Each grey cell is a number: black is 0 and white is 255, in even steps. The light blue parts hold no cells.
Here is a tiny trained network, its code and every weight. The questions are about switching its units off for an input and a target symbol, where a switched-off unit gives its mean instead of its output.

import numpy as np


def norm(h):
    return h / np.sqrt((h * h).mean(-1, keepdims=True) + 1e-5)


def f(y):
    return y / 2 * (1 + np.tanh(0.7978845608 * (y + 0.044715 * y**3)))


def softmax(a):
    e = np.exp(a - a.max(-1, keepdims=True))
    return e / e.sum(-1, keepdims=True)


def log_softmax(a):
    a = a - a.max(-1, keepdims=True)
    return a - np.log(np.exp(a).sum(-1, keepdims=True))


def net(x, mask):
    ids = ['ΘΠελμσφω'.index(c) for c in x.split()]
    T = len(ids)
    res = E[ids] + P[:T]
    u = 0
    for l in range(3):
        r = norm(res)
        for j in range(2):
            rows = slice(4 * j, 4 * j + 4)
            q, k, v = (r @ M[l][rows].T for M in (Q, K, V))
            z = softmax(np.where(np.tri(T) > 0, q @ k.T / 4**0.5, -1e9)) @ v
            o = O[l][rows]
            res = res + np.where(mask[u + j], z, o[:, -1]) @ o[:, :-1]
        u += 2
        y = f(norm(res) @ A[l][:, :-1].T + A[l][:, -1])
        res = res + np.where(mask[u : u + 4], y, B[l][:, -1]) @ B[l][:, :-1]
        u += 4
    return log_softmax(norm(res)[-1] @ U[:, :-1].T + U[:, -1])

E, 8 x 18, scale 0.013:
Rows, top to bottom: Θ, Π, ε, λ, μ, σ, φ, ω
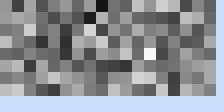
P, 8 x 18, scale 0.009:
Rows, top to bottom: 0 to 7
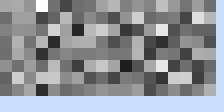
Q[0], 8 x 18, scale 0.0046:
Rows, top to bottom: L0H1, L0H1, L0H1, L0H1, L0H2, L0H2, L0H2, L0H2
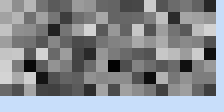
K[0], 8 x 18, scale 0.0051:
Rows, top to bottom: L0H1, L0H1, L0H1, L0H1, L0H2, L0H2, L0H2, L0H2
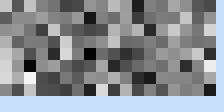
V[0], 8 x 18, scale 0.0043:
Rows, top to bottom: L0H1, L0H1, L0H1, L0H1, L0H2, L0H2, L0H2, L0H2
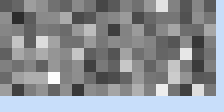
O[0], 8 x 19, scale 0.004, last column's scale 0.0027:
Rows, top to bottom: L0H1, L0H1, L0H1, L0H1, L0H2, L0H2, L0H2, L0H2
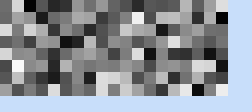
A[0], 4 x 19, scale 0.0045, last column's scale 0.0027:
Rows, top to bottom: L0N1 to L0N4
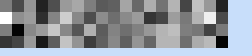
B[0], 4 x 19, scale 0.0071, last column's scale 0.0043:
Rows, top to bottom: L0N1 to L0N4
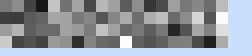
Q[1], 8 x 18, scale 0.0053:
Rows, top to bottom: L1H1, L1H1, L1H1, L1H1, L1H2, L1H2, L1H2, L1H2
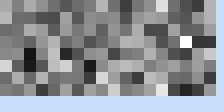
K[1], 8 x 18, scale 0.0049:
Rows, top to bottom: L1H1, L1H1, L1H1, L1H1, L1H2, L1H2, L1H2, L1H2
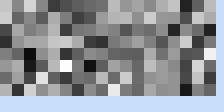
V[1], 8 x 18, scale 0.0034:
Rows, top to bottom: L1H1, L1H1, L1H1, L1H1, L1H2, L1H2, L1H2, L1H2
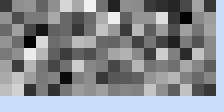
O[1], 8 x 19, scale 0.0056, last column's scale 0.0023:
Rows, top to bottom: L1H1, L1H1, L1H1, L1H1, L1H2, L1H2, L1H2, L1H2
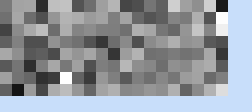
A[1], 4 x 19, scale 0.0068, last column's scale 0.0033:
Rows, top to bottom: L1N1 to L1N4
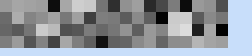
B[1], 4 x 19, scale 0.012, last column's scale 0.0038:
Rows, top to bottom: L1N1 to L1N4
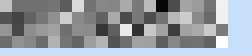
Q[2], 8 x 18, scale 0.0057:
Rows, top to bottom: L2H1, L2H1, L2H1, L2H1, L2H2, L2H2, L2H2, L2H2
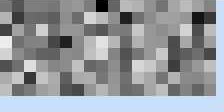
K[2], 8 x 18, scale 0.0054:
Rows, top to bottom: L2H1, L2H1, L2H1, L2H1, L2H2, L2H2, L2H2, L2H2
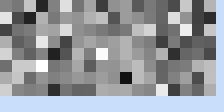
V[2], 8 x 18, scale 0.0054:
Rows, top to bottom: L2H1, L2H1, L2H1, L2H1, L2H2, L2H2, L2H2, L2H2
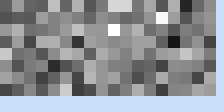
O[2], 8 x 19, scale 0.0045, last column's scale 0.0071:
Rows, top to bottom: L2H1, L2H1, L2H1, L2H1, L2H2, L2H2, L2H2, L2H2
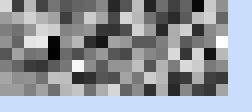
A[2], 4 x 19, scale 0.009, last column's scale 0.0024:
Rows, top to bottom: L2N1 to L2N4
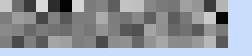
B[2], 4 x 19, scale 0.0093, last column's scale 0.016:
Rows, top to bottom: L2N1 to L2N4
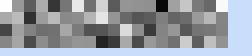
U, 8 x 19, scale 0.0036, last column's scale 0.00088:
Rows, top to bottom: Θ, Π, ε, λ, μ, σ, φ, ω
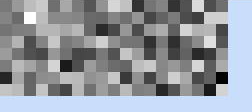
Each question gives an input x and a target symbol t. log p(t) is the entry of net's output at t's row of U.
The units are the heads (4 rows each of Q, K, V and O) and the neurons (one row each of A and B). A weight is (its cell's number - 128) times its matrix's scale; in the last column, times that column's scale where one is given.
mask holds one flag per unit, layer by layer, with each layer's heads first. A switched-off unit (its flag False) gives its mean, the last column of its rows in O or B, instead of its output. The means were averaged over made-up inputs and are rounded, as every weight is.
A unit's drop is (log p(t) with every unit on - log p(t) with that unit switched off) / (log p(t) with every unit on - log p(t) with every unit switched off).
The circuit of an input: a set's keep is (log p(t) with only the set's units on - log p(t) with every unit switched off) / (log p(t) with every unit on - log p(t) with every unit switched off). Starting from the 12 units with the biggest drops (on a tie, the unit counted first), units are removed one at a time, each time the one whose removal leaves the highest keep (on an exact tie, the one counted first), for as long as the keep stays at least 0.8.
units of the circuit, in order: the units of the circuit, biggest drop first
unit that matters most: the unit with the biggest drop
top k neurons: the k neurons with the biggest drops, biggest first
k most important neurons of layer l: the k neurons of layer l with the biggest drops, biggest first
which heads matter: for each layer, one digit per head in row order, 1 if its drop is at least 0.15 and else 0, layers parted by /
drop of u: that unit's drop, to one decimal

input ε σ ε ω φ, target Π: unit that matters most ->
L2N1
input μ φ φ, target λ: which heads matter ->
00 / 00 / 10
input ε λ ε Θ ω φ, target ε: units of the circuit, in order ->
(L2H2 L2N1 L2N4 L1N4)
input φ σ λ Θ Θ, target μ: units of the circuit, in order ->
(L0N4 L2N1)
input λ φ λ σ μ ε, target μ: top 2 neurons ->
(L1N1 L2N1)
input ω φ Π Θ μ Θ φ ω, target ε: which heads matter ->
00 / 00 / 00
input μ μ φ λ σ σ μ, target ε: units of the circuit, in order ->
(L1N3 L1N2 L2N1)
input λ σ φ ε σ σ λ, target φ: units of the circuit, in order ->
(L1N2 L2N1)
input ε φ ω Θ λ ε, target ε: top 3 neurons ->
(L2N1 L2N4 L1N1)
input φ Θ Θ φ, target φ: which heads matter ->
01 / 10 / 00
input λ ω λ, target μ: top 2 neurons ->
(L1N1 L2N1)
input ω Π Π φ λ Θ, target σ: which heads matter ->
01 / 01 / 11
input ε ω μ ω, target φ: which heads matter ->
01 / 11 / 00
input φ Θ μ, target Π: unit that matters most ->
L2H1
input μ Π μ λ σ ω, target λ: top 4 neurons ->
(L2N2 L2N1 L1N1 L0N3)
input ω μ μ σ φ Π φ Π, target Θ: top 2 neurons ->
(L0N2 L2N1)
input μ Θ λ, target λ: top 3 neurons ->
(L2N2 L2N1 L1N1)
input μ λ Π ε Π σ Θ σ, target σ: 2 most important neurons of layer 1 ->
(L1N4 L1N2)
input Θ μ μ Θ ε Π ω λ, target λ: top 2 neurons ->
(L0N2 L2N2)
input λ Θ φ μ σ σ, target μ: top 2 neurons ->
(L1N1 L2N1)
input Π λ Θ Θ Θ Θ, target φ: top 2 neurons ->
(L2N1 L1N1)
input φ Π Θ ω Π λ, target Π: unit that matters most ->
L2H1
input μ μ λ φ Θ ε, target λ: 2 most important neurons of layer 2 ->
(L2N2 L2N1)
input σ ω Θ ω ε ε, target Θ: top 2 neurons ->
(L2N1 L1N4)
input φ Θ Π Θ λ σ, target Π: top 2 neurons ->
(L2N1 L0N3)
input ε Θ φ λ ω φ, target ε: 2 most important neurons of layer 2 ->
(L2N1 L2N4)
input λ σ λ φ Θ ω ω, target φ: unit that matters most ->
L0H2
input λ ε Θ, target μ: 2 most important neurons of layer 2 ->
(L2N1 L2N3)
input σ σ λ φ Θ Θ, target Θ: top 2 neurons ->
(L2N1 L0N3)
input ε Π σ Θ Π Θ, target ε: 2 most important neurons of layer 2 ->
(L2N4 L2N1)
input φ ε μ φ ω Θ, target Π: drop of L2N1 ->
0.3
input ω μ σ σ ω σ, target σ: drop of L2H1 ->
0.3
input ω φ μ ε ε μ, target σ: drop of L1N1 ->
0.2
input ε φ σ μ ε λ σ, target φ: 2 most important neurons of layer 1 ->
(L1N2 L1N4)
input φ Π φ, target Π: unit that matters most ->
L2H1
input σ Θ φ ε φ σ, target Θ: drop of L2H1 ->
0.4
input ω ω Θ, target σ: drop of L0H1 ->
0.0
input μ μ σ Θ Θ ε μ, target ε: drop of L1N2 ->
0.1
